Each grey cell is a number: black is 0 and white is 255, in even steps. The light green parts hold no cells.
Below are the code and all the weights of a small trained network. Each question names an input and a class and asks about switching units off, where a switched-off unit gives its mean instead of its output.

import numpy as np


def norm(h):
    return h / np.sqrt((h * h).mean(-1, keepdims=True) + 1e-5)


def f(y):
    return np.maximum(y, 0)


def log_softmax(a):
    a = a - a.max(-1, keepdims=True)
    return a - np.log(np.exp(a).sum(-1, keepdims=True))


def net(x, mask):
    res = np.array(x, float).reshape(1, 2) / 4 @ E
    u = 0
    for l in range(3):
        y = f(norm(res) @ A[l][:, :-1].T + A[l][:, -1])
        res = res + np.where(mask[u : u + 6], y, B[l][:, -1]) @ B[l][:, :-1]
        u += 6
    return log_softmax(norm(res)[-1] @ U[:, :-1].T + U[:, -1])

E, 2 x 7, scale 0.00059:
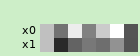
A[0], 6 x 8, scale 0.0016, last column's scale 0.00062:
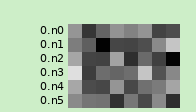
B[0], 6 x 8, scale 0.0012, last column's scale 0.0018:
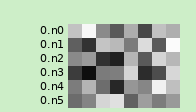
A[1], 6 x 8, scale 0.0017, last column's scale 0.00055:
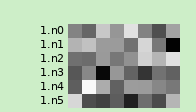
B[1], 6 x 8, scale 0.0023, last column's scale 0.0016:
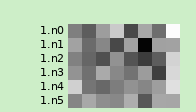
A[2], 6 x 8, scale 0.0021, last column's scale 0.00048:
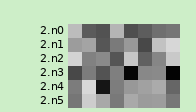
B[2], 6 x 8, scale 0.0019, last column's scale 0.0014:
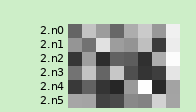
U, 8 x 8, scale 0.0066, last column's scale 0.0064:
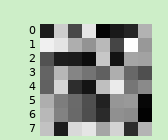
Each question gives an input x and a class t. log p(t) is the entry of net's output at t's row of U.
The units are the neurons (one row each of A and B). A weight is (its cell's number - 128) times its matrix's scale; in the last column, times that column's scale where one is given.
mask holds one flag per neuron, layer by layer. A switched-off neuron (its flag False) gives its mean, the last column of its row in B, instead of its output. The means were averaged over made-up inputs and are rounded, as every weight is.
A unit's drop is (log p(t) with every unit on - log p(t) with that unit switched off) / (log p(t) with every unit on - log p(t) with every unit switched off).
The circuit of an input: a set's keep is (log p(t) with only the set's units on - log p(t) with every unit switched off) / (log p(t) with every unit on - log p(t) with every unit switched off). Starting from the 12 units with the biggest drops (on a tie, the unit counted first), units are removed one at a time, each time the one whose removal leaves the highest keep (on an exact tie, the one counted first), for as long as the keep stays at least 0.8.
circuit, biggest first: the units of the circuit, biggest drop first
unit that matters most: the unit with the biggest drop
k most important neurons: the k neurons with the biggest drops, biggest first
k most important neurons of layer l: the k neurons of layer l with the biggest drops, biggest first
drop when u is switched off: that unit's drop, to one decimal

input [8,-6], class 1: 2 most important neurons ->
(0.n1, 1.n1)
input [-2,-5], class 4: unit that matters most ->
1.n0
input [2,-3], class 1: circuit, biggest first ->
(0.n3, 1.n1)
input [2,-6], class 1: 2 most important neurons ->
(0.n2, 0.n4)
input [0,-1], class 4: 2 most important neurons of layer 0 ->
(0.n1, 0.n3)
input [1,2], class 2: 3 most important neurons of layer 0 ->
(0.n1, 0.n0, 0.n3)
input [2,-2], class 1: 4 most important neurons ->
(0.n3, 0.n1, 1.n1, 2.n0)
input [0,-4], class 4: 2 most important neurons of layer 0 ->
(0.n1, 0.n3)
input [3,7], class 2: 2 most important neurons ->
(0.n1, 2.n2)
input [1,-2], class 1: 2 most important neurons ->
(0.n3, 0.n1)
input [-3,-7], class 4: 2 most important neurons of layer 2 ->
(2.n4, 2.n5)
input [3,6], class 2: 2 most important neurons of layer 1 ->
(1.n3, 1.n5)
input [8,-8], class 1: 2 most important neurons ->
(1.n1, 0.n1)
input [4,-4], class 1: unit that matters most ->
0.n3
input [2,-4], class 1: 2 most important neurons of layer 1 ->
(1.n4, 1.n1)
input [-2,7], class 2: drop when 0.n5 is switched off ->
0.0
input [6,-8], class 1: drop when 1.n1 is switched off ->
0.1
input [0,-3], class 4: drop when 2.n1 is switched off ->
0.1
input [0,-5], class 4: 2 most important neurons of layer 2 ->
(2.n4, 2.n1)
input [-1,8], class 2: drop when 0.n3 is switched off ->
0.1
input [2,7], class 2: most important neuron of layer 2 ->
(2.n2)
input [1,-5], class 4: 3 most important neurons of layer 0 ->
(0.n1, 0.n3, 0.n5)
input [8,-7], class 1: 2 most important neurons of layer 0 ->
(0.n1, 0.n3)
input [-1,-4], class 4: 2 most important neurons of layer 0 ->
(0.n3, 0.n1)
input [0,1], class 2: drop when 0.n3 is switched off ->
0.2
